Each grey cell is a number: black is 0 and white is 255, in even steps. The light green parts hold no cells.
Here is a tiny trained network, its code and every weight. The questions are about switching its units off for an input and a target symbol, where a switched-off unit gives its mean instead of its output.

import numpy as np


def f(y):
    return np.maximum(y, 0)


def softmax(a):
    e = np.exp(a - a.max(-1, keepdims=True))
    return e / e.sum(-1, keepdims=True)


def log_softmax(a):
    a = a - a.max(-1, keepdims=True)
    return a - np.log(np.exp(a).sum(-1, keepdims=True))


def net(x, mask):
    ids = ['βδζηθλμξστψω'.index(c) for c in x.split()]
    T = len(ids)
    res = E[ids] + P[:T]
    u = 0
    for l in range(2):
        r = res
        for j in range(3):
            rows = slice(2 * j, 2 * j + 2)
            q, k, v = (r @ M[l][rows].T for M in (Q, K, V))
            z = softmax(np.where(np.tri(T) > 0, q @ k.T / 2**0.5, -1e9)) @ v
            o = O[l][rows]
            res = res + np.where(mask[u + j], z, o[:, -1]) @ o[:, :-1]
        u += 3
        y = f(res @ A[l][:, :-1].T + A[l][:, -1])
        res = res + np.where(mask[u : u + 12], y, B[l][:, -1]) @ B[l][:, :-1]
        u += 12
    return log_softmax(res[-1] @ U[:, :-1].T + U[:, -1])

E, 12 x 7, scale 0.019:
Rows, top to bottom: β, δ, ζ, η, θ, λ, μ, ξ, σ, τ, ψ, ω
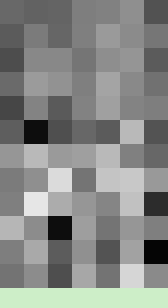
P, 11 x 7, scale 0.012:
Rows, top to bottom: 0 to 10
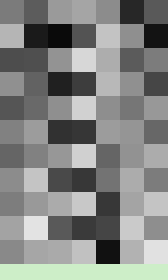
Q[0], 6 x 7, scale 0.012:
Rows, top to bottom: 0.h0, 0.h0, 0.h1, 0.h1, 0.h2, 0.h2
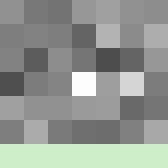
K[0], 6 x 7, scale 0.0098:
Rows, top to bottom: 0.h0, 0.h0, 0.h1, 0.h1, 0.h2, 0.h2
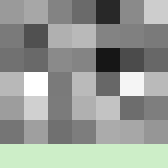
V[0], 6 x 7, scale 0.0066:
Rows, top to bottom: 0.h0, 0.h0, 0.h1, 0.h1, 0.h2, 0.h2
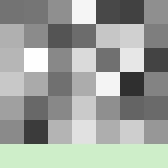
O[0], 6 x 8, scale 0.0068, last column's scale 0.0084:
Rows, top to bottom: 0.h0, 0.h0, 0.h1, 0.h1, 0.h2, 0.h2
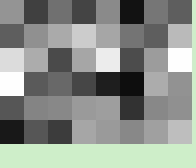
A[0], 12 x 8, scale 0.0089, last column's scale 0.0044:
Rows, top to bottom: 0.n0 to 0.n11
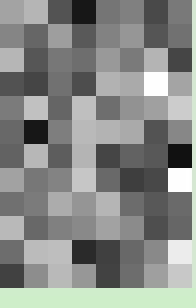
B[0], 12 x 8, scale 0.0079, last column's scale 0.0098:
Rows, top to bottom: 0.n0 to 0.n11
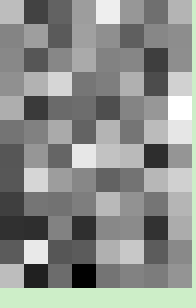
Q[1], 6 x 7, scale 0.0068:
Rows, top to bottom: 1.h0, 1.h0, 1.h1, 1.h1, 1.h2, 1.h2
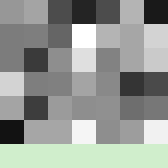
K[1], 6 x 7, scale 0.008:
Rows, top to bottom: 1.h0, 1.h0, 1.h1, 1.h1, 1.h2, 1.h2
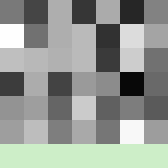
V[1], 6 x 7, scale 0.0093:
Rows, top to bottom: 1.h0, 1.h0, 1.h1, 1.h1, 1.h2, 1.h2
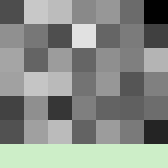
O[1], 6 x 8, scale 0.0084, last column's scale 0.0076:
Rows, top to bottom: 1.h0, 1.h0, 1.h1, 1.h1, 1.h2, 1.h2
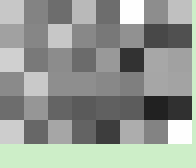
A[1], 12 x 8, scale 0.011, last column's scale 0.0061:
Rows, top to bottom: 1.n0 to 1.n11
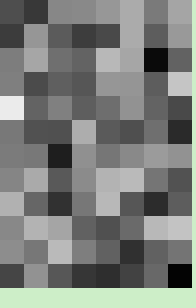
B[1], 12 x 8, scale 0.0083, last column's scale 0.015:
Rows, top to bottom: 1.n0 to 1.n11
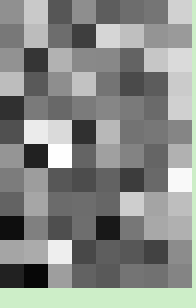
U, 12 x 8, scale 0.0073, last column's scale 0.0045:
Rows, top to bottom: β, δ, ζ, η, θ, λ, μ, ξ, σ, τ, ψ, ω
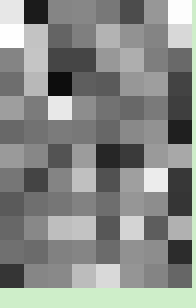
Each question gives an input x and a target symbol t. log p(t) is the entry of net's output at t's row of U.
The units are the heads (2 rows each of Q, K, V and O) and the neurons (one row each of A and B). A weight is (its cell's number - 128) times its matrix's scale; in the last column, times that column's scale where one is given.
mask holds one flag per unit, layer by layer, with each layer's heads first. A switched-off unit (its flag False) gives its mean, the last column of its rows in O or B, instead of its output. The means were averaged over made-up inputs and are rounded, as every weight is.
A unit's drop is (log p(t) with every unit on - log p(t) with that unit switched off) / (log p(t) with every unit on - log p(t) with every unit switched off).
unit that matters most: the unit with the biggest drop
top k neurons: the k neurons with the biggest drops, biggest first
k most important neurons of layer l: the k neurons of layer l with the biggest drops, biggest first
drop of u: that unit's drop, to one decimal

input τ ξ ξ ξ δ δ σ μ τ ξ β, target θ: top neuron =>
(0.n4)
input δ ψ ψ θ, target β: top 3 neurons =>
(1.n2 1.n3 0.n0)
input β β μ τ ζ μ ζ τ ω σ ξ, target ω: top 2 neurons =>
(0.n4 0.n9)
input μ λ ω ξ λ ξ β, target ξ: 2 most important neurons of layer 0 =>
(0.n3 0.n5)
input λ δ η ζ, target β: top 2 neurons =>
(1.n3 1.n6)
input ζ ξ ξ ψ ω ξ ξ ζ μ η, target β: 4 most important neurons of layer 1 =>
(1.n6 1.n8 1.n0 1.n1)
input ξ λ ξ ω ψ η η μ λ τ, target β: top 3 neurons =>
(1.n6 1.n3 1.n9)
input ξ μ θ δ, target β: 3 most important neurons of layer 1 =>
(1.n3 1.n6 1.n9)
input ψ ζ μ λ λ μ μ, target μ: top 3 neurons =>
(0.n7 1.n9 0.n0)
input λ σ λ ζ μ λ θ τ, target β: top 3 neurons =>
(1.n6 1.n3 0.n0)
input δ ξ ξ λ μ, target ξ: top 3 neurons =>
(0.n7 1.n7 0.n3)
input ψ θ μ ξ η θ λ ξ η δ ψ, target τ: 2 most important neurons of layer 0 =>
(0.n4 0.n6)
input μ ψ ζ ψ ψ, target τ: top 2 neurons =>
(0.n6 1.n2)
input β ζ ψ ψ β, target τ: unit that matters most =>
1.h0
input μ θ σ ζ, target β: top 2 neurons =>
(1.n2 1.n3)
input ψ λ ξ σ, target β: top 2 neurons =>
(1.n2 1.n3)
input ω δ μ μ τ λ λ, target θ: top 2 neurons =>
(1.n10 0.n5)
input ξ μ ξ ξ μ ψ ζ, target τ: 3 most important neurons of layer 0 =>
(0.n6 0.n5 0.n8)
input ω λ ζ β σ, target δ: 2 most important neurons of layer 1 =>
(1.n9 1.n4)
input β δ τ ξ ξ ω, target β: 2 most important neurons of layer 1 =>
(1.n6 1.n8)
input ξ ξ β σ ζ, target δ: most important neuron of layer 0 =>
(0.n3)
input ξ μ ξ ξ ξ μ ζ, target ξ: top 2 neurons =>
(0.n3 1.n7)
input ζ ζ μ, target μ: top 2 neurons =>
(0.n7 1.n9)
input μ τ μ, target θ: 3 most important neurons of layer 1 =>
(1.n10 1.n7 1.n0)
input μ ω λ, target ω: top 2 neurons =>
(0.n4 1.n7)
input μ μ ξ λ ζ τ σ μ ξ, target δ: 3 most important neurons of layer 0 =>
(0.n7 0.n4 0.n2)
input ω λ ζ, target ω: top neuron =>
(1.n7)
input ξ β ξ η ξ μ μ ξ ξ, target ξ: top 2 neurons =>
(1.n9 0.n3)
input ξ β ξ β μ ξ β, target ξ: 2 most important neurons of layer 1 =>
(1.n7 1.n9)
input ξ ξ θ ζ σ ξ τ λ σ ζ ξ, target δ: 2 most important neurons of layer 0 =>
(0.n7 0.n5)
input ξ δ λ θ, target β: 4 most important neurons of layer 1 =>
(1.n3 1.n6 1.n4 1.n9)
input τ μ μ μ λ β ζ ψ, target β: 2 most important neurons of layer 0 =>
(0.n0 0.n6)
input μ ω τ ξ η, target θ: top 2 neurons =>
(1.n10 0.n3)
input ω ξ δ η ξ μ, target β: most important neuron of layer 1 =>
(1.n6)
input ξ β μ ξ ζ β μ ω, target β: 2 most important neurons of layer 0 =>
(0.n7 0.n4)
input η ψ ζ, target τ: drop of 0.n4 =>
0.1
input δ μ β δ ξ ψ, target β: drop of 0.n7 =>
-0.1
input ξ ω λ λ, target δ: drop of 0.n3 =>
0.2
